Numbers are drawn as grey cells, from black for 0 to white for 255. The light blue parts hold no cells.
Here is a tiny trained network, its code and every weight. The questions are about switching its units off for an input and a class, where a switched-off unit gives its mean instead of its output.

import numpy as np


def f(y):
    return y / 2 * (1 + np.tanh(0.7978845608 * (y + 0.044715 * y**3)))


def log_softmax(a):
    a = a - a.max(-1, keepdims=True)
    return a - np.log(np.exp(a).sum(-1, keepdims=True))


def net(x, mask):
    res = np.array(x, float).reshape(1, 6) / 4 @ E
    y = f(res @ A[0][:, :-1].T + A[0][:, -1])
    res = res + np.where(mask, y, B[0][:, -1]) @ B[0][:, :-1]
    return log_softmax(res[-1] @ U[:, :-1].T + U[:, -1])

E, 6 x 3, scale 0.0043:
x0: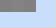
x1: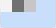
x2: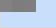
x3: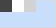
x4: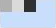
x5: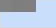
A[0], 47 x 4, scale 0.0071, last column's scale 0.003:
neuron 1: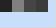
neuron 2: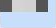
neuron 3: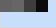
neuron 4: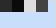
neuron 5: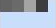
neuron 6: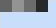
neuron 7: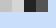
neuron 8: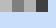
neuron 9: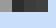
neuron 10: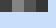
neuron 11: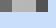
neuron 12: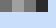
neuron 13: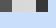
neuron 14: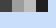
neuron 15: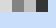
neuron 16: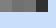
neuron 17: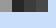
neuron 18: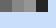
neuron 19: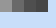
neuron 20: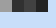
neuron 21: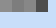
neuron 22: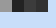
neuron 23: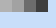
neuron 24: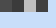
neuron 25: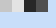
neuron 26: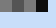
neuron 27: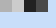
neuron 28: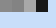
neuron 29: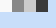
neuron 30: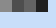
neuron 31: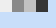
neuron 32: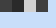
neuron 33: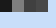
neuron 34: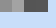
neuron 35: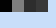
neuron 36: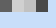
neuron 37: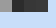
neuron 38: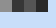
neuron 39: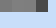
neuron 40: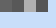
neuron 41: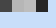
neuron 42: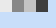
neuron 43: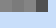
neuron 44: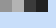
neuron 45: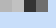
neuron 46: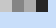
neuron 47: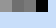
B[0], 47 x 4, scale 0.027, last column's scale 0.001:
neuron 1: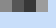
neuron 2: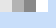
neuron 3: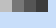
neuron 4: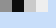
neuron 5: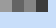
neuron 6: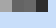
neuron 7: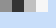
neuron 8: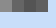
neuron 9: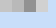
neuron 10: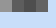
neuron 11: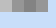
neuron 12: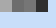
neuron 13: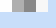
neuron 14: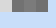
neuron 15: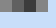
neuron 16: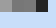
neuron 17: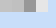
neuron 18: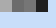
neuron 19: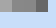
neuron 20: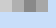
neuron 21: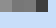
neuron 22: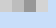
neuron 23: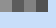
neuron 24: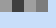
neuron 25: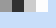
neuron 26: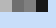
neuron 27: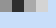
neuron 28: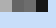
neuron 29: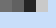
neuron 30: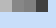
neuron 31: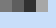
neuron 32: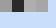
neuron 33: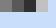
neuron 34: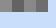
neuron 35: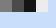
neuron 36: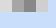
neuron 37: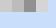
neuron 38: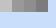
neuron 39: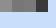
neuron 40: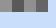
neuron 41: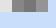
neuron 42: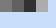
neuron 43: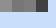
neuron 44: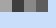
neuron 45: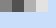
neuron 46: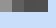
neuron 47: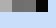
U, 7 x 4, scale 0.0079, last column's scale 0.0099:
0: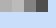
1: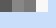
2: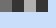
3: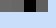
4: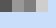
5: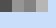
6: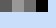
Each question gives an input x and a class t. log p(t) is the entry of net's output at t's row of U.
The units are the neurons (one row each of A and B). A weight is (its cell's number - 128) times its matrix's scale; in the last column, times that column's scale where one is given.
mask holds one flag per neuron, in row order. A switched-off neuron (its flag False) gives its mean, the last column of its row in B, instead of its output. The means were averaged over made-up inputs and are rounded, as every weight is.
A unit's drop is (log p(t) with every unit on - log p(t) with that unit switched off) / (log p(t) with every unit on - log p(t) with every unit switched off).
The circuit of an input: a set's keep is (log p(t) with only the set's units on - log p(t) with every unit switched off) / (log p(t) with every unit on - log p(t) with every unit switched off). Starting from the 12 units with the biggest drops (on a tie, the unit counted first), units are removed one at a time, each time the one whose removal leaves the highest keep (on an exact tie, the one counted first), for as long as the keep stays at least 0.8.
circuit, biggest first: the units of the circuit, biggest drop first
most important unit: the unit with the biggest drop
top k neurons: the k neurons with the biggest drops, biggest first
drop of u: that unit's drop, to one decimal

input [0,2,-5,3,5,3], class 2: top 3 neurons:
(neuron 25; neuron 7; neuron 27)
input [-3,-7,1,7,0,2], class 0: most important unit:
neuron 13
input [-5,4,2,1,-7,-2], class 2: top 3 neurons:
(neuron 4; neuron 32; neuron 24)
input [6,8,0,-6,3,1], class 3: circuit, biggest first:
(neuron 29; neuron 31)
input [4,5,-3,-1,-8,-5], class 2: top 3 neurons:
(neuron 4; neuron 32; neuron 24)
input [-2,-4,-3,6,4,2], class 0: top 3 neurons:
(neuron 13; neuron 2; neuron 36)
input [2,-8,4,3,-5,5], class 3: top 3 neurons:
(neuron 35; neuron 33; neuron 1)
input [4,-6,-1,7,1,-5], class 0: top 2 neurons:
(neuron 13; neuron 2)
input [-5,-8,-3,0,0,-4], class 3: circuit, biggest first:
(neuron 35; neuron 33)
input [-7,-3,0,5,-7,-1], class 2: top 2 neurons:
(neuron 4; neuron 32)
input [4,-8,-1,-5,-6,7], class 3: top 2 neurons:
(neuron 35; neuron 33)
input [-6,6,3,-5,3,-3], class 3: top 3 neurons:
(neuron 29; neuron 31; neuron 42)
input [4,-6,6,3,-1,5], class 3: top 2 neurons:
(neuron 35; neuron 33)
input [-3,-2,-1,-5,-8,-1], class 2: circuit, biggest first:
(neuron 4)
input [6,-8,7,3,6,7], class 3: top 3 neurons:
(neuron 35; neuron 33; neuron 1)
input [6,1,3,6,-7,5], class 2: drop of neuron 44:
-0.1
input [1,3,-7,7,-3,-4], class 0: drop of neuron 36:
0.1
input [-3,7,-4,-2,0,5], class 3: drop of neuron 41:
0.0
